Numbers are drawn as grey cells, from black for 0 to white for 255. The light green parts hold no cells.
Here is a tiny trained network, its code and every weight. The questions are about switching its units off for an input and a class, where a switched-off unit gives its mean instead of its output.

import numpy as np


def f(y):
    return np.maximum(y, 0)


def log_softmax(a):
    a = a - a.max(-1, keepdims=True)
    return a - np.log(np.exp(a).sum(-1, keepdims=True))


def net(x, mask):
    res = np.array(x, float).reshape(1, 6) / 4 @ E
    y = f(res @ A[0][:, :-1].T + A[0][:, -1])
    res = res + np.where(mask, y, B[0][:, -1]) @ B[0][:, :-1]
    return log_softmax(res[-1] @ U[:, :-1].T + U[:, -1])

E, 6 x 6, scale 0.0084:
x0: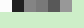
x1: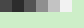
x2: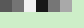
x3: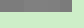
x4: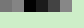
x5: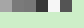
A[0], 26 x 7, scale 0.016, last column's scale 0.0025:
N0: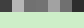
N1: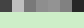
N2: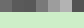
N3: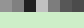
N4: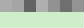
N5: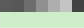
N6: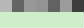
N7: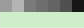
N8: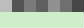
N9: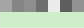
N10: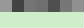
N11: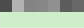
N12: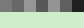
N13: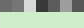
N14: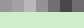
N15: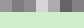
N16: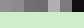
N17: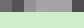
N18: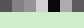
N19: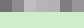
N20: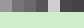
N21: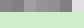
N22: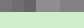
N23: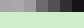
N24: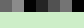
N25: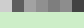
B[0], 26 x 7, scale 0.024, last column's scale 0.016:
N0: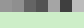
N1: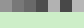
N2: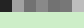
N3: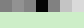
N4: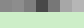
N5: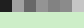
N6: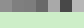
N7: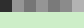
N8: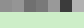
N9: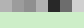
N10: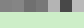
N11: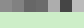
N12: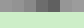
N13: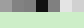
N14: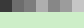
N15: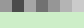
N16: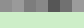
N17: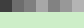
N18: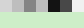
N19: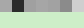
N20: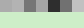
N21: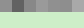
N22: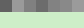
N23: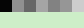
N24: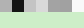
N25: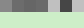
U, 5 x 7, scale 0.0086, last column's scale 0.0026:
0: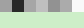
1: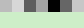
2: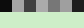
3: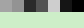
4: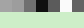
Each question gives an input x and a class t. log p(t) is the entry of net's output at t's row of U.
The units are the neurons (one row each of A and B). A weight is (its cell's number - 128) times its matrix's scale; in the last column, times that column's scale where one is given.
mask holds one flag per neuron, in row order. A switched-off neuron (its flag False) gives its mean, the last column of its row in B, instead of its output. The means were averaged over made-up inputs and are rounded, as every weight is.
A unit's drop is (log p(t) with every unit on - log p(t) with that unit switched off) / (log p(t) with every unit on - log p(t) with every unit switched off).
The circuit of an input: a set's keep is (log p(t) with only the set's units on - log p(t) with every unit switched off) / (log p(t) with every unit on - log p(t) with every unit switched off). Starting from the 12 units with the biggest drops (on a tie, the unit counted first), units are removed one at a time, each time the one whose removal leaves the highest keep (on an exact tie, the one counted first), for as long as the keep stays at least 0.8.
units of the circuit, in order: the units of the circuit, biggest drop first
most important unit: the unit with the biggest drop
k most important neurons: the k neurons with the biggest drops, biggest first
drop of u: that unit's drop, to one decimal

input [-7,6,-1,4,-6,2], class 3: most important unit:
N24
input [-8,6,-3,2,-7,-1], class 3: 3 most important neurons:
[N24, N1, N0]
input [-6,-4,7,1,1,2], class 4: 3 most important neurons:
[N13, N25, N10]
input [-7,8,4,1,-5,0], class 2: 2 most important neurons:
[N5, N17]
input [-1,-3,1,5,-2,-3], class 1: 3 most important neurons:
[N24, N18, N5]
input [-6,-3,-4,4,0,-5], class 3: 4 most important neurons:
[N1, N11, N9, N20]
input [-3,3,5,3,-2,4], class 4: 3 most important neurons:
[N18, N13, N24]
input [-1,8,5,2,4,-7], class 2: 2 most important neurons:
[N5, N2]
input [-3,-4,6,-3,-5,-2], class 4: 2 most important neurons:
[N13, N24]
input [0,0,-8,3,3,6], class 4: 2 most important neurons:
[N3, N18]
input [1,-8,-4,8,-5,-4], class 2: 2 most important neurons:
[N23, N24]
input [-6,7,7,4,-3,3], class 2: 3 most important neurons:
[N5, N3, N17]
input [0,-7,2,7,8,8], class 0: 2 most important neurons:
[N24, N18]
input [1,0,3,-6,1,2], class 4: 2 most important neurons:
[N18, N24]
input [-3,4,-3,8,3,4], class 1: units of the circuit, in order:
[N20]
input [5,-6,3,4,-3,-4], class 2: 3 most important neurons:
[N23, N14, N24]
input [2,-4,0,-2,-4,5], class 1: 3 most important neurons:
[N24, N9, N20]
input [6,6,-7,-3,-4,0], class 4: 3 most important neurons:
[N3, N15, N23]
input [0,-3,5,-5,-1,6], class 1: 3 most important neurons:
[N9, N3, N20]
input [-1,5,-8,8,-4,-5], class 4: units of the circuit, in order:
[N3]
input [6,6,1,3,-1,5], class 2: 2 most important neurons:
[N18, N5]
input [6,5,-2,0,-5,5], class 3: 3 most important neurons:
[N24, N25, N18]
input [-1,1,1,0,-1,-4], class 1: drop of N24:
0.1
